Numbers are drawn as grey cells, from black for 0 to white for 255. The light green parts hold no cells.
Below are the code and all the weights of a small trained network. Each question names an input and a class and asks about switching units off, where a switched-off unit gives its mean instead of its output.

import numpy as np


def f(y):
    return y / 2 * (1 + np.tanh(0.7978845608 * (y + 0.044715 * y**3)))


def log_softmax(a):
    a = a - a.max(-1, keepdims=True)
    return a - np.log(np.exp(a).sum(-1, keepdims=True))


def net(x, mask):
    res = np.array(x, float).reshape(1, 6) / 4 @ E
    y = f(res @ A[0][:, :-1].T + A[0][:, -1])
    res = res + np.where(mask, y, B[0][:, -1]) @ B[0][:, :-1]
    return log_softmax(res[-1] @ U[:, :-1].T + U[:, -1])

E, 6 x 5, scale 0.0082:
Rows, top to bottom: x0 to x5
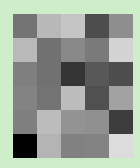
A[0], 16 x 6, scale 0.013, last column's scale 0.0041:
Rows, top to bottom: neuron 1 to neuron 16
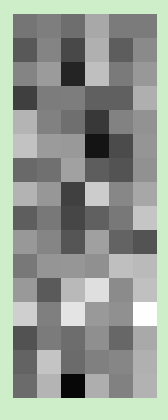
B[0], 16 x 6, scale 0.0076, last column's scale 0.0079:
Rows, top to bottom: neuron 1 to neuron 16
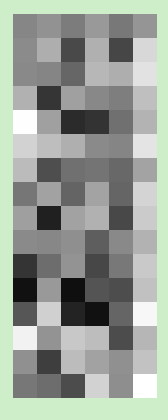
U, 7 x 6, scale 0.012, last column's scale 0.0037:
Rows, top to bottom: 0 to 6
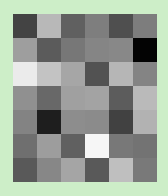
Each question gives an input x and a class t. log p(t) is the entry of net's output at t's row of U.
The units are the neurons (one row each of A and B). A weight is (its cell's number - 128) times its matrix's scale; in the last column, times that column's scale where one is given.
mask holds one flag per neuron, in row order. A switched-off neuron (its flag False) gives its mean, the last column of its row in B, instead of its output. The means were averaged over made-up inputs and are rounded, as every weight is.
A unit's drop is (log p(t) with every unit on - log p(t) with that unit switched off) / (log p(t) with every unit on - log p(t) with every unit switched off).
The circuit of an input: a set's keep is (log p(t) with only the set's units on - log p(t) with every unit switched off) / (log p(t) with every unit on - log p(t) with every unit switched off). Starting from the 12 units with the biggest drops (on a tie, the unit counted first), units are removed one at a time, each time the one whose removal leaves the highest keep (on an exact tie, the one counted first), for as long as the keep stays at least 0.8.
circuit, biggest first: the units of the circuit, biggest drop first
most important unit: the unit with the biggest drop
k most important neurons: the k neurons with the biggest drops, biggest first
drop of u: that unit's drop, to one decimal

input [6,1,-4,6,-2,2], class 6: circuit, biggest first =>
neuron 11; neuron 14
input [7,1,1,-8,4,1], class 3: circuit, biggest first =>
neuron 15; neuron 13
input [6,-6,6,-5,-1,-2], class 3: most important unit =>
neuron 6
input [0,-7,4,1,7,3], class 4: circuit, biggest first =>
neuron 4; neuron 15
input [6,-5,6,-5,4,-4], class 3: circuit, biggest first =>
neuron 13; neuron 6
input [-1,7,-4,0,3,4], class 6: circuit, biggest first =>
neuron 2; neuron 11
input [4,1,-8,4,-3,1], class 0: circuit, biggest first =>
neuron 13; neuron 12
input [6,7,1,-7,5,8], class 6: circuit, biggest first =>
neuron 11; neuron 2; neuron 15
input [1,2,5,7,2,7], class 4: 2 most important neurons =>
neuron 13; neuron 4
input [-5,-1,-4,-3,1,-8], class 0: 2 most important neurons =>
neuron 12; neuron 13
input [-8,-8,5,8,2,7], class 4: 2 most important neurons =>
neuron 4; neuron 9
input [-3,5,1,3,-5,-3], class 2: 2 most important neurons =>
neuron 5; neuron 16
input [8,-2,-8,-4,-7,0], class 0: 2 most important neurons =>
neuron 13; neuron 12
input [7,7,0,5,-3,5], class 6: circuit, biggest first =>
neuron 11
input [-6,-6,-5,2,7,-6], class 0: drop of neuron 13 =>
0.1
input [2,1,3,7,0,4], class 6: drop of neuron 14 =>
0.2
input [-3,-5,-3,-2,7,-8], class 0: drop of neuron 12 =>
0.2
